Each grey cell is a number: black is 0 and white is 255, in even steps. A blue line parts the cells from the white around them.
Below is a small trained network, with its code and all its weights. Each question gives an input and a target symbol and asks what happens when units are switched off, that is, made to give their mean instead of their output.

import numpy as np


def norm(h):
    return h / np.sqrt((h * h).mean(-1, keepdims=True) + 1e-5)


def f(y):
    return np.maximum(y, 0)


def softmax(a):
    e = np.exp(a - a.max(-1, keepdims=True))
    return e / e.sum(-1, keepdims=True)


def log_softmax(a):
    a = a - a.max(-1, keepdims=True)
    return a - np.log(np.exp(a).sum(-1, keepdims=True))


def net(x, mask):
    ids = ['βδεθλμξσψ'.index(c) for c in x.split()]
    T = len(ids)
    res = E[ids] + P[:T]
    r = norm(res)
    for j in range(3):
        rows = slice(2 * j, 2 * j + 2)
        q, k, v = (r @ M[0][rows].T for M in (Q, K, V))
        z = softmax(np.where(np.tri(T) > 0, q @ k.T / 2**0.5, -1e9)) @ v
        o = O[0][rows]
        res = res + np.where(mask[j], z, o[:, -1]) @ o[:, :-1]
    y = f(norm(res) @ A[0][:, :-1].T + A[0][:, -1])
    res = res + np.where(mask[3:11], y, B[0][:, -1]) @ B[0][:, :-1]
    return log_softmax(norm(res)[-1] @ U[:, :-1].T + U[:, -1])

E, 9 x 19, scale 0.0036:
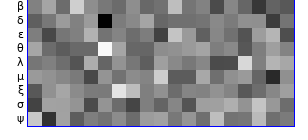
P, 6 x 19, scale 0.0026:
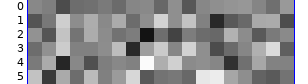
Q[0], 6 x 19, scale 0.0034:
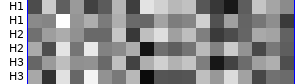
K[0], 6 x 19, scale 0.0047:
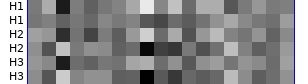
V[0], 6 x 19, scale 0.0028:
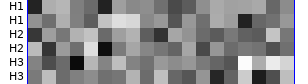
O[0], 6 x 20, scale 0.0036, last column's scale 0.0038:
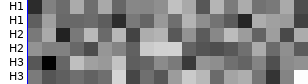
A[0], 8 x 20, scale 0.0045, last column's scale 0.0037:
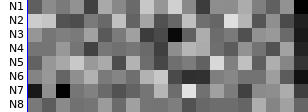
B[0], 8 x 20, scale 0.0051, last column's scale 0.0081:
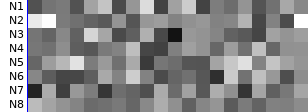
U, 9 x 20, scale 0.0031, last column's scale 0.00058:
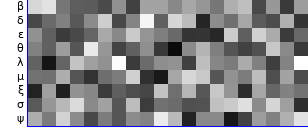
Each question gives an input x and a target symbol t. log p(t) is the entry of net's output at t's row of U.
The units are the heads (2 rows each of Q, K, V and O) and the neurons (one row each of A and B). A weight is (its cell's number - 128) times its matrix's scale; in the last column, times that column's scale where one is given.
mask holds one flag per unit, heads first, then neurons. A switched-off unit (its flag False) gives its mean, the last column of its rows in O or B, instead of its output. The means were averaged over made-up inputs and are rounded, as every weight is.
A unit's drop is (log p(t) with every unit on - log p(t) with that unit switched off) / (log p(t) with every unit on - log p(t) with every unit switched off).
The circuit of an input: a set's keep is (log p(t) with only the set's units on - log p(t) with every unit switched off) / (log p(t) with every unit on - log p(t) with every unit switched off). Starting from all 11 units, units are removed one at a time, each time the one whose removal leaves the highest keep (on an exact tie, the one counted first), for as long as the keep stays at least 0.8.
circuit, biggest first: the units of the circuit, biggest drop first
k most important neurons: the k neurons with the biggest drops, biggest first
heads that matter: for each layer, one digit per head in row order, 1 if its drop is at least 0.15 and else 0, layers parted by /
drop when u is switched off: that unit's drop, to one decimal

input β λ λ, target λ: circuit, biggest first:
[H3]
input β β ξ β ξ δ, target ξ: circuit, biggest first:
[H1; N7]
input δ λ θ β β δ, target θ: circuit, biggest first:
[N3; H1]
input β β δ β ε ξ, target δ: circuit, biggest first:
[H2; N1; H1]
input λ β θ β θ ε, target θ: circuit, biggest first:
[H1; N3]
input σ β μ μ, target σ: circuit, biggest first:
[H2; H1; N5]
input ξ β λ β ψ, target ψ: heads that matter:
011
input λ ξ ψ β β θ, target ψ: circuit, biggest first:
[H2; H3]
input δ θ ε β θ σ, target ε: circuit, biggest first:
[H3; H2; N6]
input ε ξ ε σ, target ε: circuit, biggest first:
[H3; N6]
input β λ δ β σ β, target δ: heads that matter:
010
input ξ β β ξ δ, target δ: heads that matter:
000
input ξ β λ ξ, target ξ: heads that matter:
100
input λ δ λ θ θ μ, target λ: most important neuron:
[N2]
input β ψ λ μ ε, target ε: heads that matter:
001
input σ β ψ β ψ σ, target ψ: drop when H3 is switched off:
0.2
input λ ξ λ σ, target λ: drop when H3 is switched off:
0.7
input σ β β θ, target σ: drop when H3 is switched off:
0.1
